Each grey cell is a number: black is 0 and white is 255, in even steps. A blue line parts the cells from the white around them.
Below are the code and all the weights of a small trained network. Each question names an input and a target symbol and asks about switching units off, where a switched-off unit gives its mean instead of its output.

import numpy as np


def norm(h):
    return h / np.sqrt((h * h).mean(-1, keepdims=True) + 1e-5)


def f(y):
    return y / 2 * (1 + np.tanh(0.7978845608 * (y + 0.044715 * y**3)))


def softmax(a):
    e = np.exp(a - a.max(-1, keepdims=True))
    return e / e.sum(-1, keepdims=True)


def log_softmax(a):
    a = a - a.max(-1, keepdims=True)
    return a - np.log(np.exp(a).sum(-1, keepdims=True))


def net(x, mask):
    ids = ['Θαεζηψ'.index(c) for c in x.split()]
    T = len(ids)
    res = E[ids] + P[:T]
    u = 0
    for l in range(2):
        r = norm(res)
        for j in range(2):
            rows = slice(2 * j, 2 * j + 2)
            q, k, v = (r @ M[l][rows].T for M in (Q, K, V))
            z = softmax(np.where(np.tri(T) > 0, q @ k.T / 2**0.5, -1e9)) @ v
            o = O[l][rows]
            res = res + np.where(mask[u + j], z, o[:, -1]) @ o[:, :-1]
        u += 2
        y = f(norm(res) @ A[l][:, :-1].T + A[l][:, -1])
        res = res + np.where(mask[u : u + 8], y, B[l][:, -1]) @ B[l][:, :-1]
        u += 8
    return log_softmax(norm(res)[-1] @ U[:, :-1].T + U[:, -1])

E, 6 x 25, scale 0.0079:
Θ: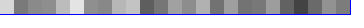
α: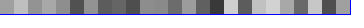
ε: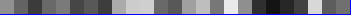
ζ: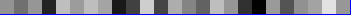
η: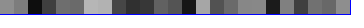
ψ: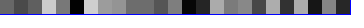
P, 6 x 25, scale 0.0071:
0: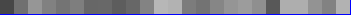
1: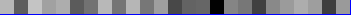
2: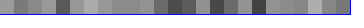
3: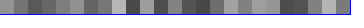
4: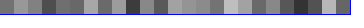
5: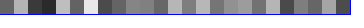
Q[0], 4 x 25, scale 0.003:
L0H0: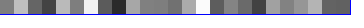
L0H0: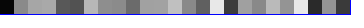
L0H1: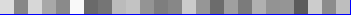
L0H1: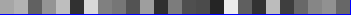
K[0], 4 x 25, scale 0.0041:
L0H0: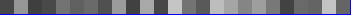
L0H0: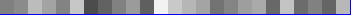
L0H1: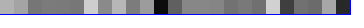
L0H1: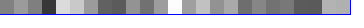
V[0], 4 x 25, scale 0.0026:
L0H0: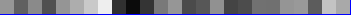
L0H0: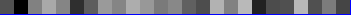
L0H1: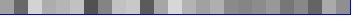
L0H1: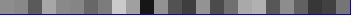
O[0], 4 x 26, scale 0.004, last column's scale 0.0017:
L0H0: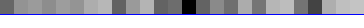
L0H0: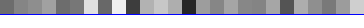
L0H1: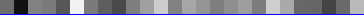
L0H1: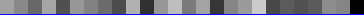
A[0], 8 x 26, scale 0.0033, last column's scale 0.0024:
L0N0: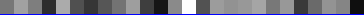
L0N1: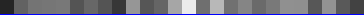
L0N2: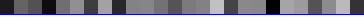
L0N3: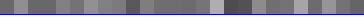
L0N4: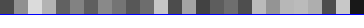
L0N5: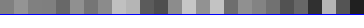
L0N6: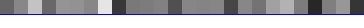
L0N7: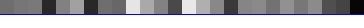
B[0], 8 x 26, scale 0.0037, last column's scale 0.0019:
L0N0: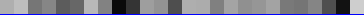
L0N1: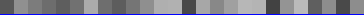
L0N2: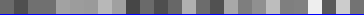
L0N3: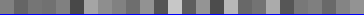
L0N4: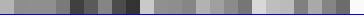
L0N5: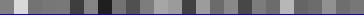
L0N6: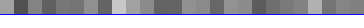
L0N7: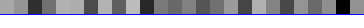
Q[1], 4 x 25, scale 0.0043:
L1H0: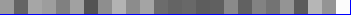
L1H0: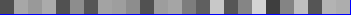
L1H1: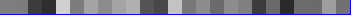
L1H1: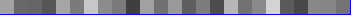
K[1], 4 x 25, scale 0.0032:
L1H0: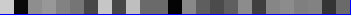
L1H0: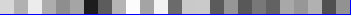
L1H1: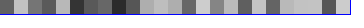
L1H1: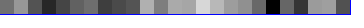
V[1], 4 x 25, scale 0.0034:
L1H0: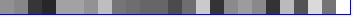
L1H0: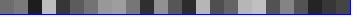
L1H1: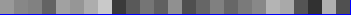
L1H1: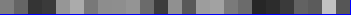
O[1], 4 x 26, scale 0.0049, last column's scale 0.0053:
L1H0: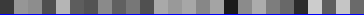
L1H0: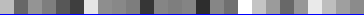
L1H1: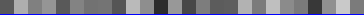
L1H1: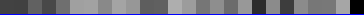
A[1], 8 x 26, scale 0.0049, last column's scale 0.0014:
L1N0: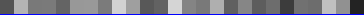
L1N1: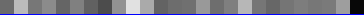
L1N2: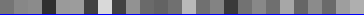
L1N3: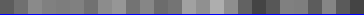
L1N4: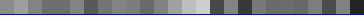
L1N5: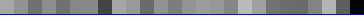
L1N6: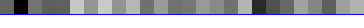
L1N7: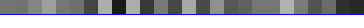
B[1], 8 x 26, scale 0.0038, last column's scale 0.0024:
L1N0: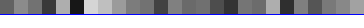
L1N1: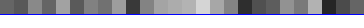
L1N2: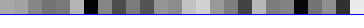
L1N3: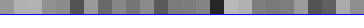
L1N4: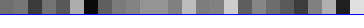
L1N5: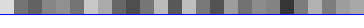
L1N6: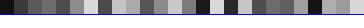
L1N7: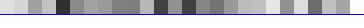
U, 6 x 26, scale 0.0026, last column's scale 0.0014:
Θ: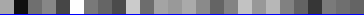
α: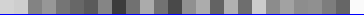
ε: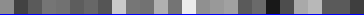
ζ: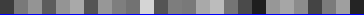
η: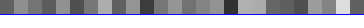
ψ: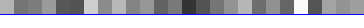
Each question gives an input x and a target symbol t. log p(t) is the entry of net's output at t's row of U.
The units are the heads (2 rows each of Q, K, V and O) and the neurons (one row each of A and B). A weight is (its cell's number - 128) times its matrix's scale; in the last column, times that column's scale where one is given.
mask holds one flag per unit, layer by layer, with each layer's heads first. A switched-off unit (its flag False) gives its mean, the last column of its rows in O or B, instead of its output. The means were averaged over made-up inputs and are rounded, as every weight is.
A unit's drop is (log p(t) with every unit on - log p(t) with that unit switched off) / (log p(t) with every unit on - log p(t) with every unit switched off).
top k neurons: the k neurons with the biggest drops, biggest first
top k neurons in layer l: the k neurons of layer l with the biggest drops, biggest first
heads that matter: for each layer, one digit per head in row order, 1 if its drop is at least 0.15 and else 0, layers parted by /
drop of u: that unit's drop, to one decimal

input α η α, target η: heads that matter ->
00 / 10
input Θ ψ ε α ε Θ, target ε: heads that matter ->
10 / 01
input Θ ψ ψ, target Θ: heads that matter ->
01 / 00
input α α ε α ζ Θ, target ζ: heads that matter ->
10 / 10
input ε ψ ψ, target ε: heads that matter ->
10 / 01
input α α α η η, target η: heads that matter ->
00 / 10
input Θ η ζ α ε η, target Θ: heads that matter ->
01 / 00
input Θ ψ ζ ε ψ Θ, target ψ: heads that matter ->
00 / 10
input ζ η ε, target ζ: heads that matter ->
01 / 10
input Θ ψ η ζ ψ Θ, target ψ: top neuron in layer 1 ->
(L1N0)
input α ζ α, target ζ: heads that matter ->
00 / 10
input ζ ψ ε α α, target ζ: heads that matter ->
01 / 10
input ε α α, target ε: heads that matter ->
00 / 01
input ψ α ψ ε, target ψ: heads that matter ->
10 / 10
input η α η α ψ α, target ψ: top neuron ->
(L1N2)
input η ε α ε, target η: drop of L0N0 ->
0.0
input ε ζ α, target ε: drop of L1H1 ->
0.6
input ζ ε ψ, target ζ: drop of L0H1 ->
0.3
